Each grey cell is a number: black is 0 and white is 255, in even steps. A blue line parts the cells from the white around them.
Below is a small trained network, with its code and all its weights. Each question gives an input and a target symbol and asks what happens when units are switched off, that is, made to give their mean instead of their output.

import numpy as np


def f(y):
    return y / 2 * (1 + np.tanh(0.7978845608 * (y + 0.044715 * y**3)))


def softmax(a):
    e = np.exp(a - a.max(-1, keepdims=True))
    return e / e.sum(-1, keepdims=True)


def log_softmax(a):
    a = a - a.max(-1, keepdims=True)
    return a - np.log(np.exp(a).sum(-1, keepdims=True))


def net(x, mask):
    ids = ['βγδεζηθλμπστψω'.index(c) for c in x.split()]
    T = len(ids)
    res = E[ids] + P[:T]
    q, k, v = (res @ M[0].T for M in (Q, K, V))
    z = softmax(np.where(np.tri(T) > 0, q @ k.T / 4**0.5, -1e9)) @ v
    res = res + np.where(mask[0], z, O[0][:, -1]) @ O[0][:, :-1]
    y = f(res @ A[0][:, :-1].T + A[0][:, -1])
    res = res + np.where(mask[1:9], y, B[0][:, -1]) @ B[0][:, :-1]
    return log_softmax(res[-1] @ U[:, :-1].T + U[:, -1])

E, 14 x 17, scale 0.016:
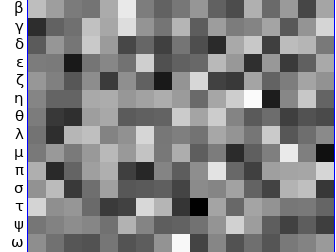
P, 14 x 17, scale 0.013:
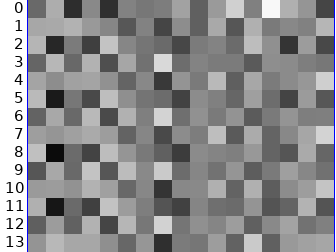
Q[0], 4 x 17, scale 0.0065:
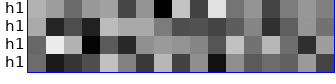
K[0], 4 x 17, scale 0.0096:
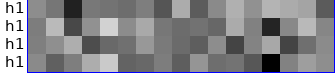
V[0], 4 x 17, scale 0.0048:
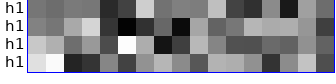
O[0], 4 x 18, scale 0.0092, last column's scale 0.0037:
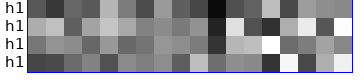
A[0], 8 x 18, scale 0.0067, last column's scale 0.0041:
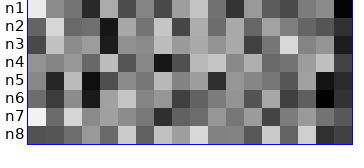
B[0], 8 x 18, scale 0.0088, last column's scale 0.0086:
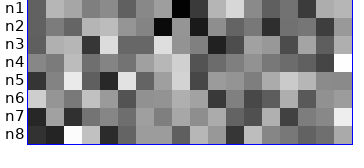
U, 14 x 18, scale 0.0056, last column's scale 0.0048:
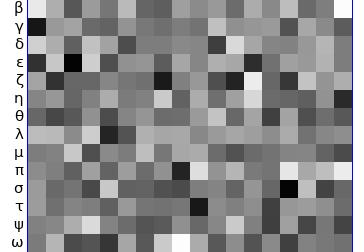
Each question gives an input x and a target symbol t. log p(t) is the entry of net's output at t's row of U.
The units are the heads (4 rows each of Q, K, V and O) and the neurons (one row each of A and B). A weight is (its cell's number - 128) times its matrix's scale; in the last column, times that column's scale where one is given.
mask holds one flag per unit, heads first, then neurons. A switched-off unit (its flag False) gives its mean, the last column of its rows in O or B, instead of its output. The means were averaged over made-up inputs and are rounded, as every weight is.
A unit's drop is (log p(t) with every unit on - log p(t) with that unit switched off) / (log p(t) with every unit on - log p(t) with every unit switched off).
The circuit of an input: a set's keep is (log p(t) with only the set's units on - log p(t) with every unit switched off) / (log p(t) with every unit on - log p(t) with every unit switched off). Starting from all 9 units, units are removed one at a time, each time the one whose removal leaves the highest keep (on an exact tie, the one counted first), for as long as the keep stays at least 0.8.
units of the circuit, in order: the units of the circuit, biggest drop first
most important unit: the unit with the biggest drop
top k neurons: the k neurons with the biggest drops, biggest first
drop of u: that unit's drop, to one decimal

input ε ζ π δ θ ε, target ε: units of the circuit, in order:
h1, n7
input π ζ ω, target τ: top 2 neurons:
n5, n1
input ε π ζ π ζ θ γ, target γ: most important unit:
n8
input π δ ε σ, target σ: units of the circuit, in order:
n3, n2
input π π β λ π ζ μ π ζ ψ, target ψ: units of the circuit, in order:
n2, n7
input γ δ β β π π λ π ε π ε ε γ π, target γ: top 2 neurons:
n7, n1
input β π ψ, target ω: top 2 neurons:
n5, n6
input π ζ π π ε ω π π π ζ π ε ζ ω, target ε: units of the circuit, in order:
h1, n7, n4
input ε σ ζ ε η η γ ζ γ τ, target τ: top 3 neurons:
n2, n7, n5
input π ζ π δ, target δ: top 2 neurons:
n7, n3
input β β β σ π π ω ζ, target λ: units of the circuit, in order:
h1, n4
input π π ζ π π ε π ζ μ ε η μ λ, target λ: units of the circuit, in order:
h1, n6, n8, n3
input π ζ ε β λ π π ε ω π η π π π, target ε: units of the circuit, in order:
n7, h1
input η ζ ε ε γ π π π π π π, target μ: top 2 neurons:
n3, n4
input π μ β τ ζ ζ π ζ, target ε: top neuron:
n7
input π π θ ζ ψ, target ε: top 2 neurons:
n7, n3
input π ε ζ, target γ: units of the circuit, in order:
n5, n1
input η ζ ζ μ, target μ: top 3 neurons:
n3, n8, n1
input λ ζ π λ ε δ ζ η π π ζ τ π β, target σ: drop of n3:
-0.1
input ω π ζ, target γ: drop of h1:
0.1
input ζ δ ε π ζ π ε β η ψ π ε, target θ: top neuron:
n3
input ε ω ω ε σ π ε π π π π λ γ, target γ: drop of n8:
0.4
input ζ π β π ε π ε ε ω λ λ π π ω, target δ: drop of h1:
0.8
